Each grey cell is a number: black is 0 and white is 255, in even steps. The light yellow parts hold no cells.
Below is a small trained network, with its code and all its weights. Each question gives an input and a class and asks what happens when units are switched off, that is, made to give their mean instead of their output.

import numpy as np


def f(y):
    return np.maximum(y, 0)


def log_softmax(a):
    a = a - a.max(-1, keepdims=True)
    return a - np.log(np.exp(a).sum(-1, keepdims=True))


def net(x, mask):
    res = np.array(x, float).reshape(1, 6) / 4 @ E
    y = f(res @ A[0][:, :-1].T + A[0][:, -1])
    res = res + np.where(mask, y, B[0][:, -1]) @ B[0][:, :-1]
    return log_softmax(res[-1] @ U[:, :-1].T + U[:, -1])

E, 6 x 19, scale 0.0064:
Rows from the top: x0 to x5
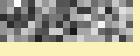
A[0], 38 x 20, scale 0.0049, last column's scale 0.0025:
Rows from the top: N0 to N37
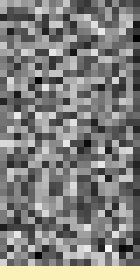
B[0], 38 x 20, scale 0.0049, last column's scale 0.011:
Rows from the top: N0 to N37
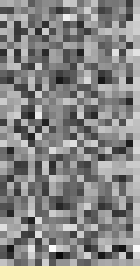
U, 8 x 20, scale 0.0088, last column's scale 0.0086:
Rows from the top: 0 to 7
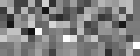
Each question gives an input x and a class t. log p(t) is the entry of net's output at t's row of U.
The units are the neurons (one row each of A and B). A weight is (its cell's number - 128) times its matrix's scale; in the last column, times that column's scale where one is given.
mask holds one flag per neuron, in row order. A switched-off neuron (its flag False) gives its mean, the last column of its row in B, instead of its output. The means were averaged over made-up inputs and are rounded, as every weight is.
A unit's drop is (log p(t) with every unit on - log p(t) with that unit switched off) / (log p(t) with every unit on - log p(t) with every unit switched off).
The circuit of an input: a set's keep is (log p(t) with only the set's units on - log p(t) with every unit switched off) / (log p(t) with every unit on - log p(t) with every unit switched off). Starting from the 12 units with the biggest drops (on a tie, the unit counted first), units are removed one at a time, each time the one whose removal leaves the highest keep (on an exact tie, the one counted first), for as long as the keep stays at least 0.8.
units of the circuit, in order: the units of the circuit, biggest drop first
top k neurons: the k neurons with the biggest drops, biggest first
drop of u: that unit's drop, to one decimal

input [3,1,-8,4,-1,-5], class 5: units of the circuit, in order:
N20
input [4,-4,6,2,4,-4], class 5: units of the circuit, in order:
N2, N32
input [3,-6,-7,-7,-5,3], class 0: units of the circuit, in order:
N12, N18
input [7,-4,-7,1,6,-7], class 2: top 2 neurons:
N29, N10
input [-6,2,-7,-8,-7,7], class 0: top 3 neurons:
N12, N24, N18
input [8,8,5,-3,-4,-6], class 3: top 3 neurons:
N21, N30, N25
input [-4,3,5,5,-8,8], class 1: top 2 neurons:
N17, N8
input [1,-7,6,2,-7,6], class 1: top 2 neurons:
N17, N27
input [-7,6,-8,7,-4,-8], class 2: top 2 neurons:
N29, N1
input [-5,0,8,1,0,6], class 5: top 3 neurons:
N32, N2, N14
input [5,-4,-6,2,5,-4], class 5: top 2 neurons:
N20, N6
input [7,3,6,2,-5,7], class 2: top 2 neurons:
N36, N11
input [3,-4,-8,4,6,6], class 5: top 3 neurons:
N20, N0, N37
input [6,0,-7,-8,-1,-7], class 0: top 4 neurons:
N12, N18, N34, N24
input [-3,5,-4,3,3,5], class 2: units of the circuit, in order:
N11
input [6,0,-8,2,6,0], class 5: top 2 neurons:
N20, N0
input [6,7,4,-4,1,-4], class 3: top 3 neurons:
N21, N30, N25
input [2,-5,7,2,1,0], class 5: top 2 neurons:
N32, N2
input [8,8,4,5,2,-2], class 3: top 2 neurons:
N21, N30
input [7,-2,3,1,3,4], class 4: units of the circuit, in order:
N16
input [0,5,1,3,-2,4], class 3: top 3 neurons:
N21, N25, N30
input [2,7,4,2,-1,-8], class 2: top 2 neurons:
N29, N35
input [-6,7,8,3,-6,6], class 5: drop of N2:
0.5
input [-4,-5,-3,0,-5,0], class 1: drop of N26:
0.2
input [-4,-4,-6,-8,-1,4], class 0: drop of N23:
0.0
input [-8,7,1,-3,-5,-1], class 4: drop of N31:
0.3
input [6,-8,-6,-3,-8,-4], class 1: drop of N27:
0.2
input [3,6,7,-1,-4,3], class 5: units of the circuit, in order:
N32
